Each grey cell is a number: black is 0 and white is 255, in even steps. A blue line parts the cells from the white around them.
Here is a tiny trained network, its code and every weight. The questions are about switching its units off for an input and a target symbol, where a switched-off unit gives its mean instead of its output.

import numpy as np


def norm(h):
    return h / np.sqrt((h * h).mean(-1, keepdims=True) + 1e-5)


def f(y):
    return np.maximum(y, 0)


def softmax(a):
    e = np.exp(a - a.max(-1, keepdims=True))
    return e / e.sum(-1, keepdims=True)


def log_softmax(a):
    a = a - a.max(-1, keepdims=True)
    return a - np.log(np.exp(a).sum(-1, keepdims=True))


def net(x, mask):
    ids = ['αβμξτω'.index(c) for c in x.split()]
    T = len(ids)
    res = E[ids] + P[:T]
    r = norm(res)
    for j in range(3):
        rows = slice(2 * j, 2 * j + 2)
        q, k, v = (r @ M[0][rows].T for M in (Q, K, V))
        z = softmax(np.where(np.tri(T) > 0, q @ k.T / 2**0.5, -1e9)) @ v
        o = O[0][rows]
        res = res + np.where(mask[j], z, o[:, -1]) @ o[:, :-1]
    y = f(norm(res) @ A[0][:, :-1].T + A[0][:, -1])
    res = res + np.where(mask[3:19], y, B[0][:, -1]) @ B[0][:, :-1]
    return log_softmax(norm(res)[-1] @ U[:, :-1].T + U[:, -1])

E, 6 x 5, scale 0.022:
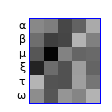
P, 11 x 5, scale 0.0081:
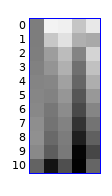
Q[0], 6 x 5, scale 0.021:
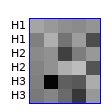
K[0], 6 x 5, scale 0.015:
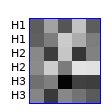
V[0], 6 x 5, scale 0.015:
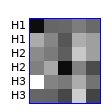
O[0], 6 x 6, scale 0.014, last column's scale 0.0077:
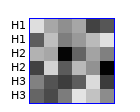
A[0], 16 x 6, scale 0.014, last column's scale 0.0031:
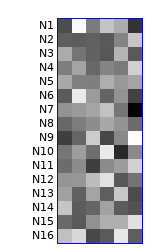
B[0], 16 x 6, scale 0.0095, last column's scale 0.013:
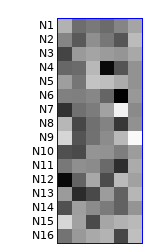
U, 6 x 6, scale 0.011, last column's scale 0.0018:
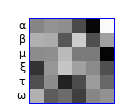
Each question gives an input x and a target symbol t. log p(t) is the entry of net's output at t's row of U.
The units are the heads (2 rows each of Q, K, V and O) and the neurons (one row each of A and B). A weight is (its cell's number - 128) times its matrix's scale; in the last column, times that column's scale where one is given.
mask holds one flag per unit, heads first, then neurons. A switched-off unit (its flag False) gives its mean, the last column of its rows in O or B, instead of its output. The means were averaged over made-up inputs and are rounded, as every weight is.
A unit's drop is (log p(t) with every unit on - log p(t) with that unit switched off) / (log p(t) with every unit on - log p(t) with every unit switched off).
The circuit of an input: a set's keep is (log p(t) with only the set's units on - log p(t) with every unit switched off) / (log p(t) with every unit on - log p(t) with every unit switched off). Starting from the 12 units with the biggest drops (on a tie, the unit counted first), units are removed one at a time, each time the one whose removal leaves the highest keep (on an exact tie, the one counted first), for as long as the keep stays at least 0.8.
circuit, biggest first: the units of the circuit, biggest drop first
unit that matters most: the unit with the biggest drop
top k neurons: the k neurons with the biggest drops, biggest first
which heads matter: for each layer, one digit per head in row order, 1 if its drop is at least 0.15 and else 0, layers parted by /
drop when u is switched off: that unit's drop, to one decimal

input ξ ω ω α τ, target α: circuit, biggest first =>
(H3 N9)
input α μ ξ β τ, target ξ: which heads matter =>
101
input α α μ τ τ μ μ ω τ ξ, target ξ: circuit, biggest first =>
(H3)
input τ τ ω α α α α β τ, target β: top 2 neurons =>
(N16 N12)
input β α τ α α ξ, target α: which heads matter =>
010
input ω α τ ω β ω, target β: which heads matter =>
010
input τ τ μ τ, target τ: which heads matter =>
101
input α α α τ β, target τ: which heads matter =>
111
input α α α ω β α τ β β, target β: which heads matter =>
011
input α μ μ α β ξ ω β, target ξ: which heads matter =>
001
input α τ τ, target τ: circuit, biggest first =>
(H1 H2)
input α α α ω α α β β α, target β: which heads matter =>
011
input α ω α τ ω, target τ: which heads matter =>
011
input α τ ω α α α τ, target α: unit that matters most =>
H2
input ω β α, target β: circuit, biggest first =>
(N16 H2)
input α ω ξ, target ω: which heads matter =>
110
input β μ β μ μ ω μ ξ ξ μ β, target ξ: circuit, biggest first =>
(H3 N12)
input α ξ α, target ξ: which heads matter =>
011
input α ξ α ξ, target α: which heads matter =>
110
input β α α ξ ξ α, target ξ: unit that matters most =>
H3
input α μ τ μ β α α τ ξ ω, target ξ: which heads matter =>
001
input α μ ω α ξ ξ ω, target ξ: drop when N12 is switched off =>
0.2
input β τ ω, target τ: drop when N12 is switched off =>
0.0
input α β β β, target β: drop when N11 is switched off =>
0.1
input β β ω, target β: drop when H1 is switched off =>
0.1
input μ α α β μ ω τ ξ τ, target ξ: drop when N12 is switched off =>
0.2
